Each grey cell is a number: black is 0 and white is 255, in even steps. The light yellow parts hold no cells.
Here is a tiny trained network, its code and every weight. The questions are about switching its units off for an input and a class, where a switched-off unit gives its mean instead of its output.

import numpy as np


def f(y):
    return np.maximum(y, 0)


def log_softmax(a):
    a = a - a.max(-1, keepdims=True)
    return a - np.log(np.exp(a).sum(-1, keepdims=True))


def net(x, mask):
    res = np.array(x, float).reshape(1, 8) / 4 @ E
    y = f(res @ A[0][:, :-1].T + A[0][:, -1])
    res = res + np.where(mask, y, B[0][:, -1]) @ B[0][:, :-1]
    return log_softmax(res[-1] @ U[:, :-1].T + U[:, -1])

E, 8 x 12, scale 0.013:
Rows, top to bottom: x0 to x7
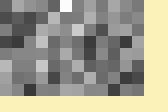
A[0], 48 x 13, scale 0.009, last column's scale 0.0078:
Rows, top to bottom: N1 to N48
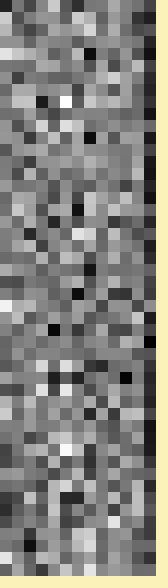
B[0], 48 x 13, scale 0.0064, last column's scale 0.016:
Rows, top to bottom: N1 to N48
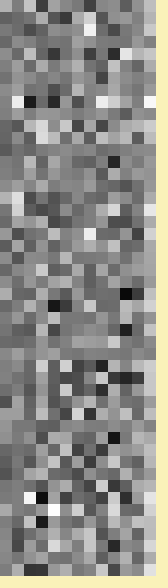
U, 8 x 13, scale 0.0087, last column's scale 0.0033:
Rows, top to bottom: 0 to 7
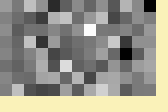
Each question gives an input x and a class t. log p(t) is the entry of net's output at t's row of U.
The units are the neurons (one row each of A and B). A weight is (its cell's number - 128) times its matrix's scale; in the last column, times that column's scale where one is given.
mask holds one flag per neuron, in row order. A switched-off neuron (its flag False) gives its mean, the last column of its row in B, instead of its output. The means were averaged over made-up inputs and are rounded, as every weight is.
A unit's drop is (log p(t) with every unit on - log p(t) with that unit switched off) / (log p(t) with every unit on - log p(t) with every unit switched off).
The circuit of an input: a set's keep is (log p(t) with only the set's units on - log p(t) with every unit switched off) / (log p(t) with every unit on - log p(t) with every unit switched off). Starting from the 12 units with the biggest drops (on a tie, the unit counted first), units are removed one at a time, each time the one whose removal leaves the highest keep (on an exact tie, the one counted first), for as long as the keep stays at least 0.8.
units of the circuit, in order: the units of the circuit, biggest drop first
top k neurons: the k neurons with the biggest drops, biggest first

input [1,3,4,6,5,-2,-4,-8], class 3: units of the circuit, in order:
[N42]
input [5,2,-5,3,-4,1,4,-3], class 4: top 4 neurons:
[N32; N25; N28; N19]
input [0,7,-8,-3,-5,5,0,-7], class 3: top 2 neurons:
[N42; N44]
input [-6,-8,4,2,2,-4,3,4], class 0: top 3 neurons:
[N5; N35; N18]
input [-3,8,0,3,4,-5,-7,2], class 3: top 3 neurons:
[N42; N1; N44]
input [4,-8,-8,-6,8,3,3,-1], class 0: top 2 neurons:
[N5; N26]
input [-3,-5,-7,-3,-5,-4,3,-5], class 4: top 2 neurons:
[N32; N25]
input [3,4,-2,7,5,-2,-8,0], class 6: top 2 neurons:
[N43; N39]
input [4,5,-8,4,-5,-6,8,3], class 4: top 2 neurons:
[N25; N32]
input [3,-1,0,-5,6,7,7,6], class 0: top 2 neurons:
[N5; N26]
